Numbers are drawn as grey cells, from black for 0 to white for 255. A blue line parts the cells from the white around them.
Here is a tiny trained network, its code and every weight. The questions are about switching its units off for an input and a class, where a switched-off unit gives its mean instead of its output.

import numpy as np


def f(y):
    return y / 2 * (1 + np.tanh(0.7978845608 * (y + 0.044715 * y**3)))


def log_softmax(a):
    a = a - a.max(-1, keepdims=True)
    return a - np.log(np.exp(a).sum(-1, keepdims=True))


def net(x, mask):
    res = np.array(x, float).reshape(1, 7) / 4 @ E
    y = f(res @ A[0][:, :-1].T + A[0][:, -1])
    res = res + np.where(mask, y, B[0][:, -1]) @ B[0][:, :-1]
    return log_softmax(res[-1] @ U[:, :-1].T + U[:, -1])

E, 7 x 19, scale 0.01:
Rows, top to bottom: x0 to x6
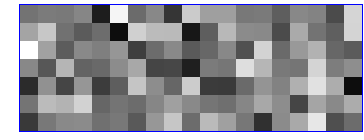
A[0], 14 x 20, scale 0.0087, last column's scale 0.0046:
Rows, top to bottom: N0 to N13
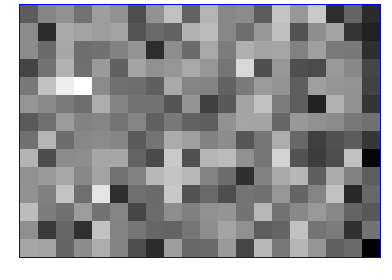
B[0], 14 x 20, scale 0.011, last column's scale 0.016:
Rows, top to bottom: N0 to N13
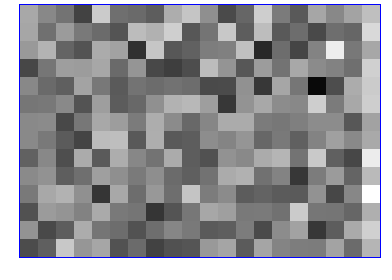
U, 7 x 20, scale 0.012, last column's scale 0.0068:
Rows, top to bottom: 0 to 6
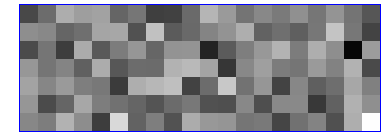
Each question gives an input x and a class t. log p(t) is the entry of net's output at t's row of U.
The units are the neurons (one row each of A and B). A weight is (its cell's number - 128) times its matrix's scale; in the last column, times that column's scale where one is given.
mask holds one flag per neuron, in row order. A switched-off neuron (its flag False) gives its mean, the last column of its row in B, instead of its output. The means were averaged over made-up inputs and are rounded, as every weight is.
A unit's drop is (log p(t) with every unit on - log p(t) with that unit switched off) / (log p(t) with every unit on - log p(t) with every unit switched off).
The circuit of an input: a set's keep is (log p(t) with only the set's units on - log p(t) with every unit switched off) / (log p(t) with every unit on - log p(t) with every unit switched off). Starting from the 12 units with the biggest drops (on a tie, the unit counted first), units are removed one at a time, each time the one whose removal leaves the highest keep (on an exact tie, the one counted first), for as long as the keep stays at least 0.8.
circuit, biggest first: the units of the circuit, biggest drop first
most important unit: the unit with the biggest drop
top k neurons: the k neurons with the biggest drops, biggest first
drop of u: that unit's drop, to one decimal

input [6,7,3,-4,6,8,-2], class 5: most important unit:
N1
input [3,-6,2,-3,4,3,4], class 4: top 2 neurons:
(N1 N8)
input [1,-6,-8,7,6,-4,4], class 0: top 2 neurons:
(N3 N8)
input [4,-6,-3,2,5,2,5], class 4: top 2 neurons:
(N1 N8)
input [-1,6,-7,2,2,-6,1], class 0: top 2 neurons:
(N3 N1)
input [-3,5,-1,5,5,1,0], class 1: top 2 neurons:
(N8 N1)
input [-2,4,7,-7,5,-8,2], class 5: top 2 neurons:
(N12 N3)
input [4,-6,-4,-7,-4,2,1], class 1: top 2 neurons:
(N7 N10)
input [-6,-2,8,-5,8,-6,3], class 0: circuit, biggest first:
(N13 N8)
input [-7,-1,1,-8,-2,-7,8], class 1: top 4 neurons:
(N9 N7 N5 N4)
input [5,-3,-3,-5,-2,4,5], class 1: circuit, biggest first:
(N10 N7)
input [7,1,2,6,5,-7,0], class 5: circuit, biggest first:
(N10 N12)
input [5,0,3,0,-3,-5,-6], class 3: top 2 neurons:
(N5 N10)
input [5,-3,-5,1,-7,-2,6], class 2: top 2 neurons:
(N8 N10)
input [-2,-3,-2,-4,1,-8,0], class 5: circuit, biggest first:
(N12)
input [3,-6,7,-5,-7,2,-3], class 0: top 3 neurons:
(N11 N13 N7)
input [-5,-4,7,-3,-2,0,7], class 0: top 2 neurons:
(N13 N11)
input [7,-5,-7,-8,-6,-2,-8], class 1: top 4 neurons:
(N7 N10 N0 N9)
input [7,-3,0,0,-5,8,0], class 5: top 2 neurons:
(N4 N10)
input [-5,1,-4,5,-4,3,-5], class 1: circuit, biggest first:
(N2)
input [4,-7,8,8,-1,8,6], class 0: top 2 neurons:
(N11 N13)
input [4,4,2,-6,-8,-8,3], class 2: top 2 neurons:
(N8 N4)
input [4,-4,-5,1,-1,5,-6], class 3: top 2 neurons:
(N5 N10)
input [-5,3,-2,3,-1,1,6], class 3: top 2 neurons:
(N0 N1)
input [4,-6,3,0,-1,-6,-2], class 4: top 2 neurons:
(N1 N4)
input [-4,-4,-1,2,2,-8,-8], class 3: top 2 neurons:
(N5 N4)
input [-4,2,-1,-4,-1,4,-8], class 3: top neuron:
(N5)
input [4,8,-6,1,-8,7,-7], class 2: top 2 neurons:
(N8 N1)
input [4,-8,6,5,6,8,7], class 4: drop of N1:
0.9
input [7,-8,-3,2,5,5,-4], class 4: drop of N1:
0.7
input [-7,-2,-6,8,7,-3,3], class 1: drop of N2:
0.6
